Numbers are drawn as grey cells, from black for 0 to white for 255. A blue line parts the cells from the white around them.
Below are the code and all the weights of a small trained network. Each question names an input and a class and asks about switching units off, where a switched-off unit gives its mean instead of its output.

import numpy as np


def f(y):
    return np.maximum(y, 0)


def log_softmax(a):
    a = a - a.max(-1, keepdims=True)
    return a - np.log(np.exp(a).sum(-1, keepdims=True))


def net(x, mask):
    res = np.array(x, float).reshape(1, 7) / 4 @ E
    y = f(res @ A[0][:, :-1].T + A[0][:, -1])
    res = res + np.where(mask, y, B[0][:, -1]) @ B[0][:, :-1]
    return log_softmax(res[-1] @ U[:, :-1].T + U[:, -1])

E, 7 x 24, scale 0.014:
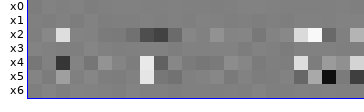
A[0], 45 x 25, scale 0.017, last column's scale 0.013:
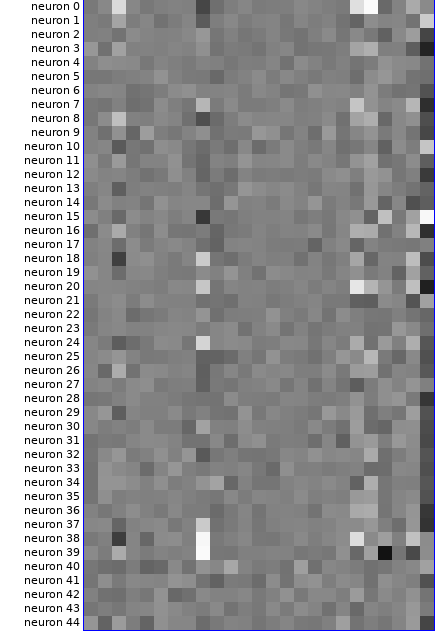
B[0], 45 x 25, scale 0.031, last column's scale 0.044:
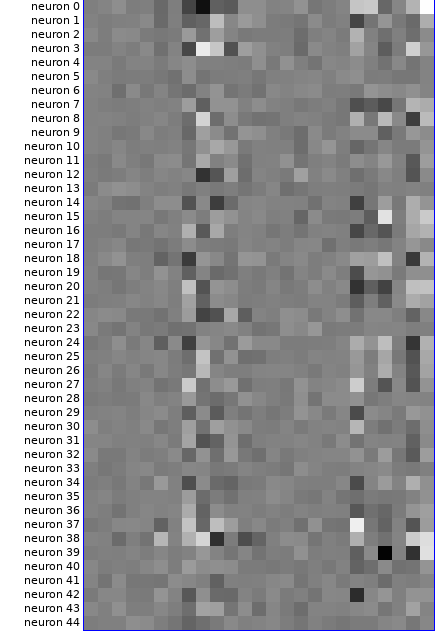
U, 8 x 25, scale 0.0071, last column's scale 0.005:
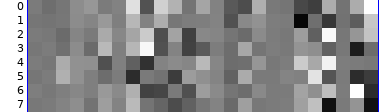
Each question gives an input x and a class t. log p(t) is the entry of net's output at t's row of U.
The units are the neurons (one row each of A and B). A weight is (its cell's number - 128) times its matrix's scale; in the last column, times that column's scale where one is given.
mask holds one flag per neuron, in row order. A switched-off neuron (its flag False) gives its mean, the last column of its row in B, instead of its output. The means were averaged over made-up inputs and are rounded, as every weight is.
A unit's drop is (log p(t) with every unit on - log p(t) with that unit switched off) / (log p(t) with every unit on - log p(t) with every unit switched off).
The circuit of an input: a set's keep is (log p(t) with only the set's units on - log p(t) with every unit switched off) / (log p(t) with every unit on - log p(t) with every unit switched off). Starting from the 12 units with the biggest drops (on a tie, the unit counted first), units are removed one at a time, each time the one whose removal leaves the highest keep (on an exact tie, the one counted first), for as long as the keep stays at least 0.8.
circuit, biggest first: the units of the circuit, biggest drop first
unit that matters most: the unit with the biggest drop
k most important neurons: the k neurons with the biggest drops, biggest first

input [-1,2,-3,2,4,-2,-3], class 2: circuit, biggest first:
(neuron 39; neuron 0)
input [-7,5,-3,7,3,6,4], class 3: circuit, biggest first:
(neuron 0)
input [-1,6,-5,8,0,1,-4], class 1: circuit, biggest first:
(neuron 0; neuron 38)
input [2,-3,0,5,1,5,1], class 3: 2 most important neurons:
(neuron 0; neuron 20)
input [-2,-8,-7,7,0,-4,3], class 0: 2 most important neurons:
(neuron 0; neuron 38)
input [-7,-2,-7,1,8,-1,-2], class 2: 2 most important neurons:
(neuron 38; neuron 39)
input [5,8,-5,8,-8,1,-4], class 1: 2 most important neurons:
(neuron 15; neuron 0)
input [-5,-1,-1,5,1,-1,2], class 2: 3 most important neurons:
(neuron 0; neuron 39; neuron 20)
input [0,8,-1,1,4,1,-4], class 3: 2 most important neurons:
(neuron 0; neuron 15)
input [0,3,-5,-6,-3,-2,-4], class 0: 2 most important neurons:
(neuron 0; neuron 39)
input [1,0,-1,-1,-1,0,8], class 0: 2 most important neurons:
(neuron 0; neuron 39)
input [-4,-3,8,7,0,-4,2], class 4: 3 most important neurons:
(neuron 0; neuron 38; neuron 8)
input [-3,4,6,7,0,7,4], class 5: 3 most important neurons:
(neuron 38; neuron 0; neuron 8)
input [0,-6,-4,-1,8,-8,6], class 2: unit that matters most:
neuron 38
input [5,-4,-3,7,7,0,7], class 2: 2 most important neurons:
(neuron 39; neuron 38)
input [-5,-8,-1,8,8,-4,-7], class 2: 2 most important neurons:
(neuron 0; neuron 38)
